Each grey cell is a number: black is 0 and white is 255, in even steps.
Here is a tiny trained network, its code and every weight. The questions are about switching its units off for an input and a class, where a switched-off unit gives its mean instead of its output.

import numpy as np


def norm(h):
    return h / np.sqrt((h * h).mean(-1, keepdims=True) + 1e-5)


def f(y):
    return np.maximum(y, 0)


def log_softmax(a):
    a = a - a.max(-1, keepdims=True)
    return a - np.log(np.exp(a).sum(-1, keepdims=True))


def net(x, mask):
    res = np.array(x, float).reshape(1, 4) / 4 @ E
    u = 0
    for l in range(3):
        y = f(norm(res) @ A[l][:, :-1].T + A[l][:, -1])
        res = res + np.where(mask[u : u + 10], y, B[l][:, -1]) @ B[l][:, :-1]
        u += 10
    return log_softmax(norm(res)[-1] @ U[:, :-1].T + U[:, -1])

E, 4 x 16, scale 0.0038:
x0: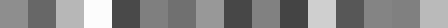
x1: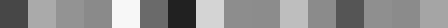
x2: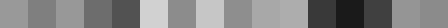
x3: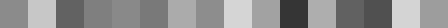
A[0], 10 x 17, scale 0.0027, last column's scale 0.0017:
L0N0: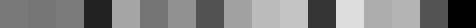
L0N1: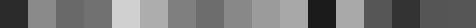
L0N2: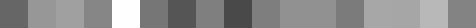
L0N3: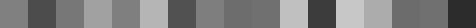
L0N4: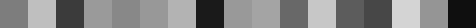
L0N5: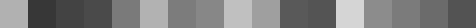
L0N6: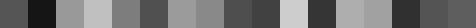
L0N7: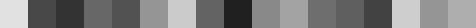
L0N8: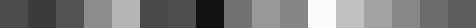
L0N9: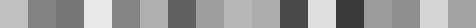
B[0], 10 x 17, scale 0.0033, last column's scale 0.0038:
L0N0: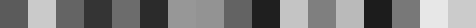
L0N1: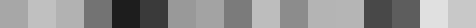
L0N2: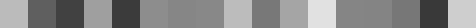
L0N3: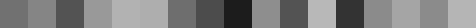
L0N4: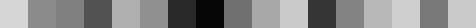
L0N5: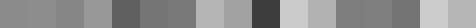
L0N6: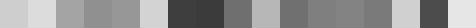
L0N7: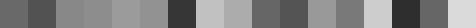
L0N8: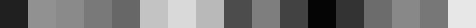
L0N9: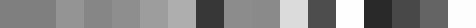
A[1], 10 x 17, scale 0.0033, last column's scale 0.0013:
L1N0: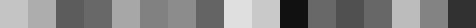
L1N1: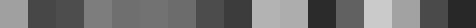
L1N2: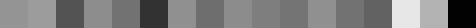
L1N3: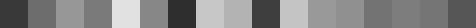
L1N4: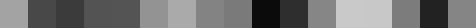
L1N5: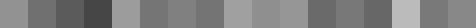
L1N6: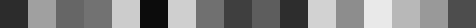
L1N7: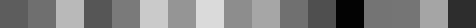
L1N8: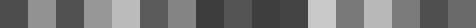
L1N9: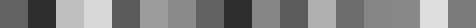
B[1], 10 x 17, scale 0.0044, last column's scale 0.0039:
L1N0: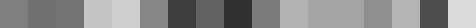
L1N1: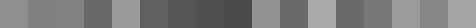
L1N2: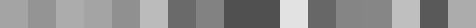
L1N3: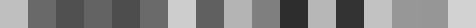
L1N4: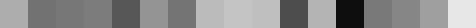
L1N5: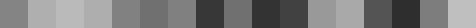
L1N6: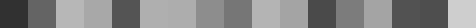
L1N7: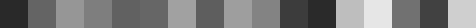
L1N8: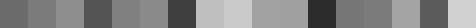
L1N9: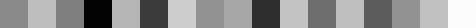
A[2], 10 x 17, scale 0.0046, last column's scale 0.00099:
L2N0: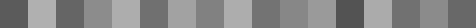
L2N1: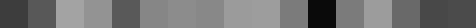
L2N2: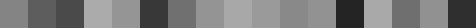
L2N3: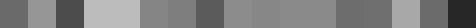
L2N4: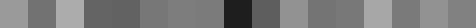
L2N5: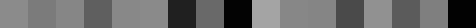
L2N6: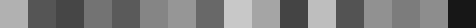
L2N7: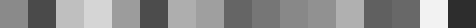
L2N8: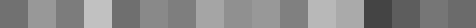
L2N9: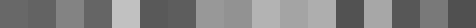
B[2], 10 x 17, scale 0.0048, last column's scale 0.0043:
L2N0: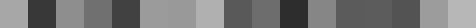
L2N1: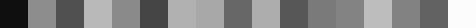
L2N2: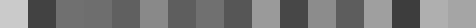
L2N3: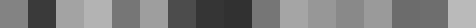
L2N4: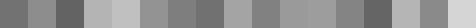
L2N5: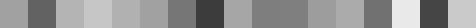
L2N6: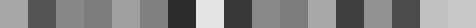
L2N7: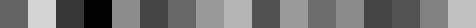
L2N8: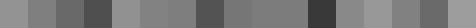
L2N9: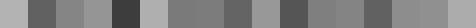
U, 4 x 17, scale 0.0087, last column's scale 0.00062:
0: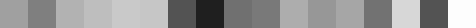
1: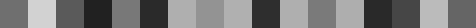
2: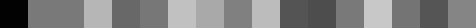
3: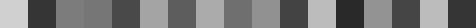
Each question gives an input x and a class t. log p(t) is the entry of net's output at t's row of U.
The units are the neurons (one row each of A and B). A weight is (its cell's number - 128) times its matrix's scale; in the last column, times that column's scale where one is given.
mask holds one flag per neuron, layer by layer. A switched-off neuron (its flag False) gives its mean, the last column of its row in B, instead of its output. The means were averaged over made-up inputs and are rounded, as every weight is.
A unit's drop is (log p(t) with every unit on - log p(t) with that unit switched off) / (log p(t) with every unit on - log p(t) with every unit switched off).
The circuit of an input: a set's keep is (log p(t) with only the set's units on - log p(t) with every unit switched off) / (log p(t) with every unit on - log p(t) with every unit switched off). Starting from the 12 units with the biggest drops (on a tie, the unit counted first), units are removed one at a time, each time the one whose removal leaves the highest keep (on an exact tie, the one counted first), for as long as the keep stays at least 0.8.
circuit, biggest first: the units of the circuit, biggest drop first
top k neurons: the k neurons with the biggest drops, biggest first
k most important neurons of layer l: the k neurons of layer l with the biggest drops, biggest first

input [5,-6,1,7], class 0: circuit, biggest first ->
[L0N4 L1N0]
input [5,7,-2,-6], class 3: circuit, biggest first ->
[L1N3]
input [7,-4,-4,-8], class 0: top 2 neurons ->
[L0N6 L2N5]
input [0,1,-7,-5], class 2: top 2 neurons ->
[L0N8 L1N6]
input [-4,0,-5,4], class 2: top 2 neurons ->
[L1N6 L0N8]
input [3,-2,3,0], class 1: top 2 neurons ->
[L0N8 L1N9]
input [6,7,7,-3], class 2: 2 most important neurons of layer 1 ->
[L1N7 L1N4]
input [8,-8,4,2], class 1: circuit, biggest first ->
[L1N9 L2N7]
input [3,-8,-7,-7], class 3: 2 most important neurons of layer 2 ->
[L2N6 L2N3]
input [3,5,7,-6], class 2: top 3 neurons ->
[L1N7 L2N1 L0N4]
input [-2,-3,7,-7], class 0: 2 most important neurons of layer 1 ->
[L1N1 L1N6]
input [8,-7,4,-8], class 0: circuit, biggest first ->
[L0N6 L2N4 L2N5]
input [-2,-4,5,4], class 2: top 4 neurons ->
[L1N7 L0N7 L0N6 L2N1]
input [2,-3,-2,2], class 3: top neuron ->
[L1N4]
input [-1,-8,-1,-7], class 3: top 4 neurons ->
[L1N4 L2N6 L1N0 L0N4]
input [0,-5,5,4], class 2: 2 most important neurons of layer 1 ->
[L1N7 L1N3]
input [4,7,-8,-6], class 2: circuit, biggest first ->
[L1N6 L0N8]
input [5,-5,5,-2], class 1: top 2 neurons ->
[L1N9 L0N8]
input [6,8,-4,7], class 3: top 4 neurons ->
[L1N3 L0N6 L2N0 L2N2]
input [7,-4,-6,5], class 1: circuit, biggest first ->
[L1N9]
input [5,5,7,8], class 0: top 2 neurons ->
[L0N8 L1N0]
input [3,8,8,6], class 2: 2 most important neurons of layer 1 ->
[L1N7 L1N4]
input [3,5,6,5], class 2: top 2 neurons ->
[L1N7 L0N6]
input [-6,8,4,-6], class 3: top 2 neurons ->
[L1N3 L1N9]
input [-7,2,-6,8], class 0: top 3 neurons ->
[L1N0 L1N9 L2N3]
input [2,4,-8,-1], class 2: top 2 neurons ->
[L1N6 L0N8]
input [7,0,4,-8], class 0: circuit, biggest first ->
[L2N5]
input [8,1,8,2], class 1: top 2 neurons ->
[L1N9 L2N7]
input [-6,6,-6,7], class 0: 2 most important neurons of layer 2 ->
[L2N3 L2N1]
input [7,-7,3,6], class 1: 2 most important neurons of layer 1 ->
[L1N9 L1N3]
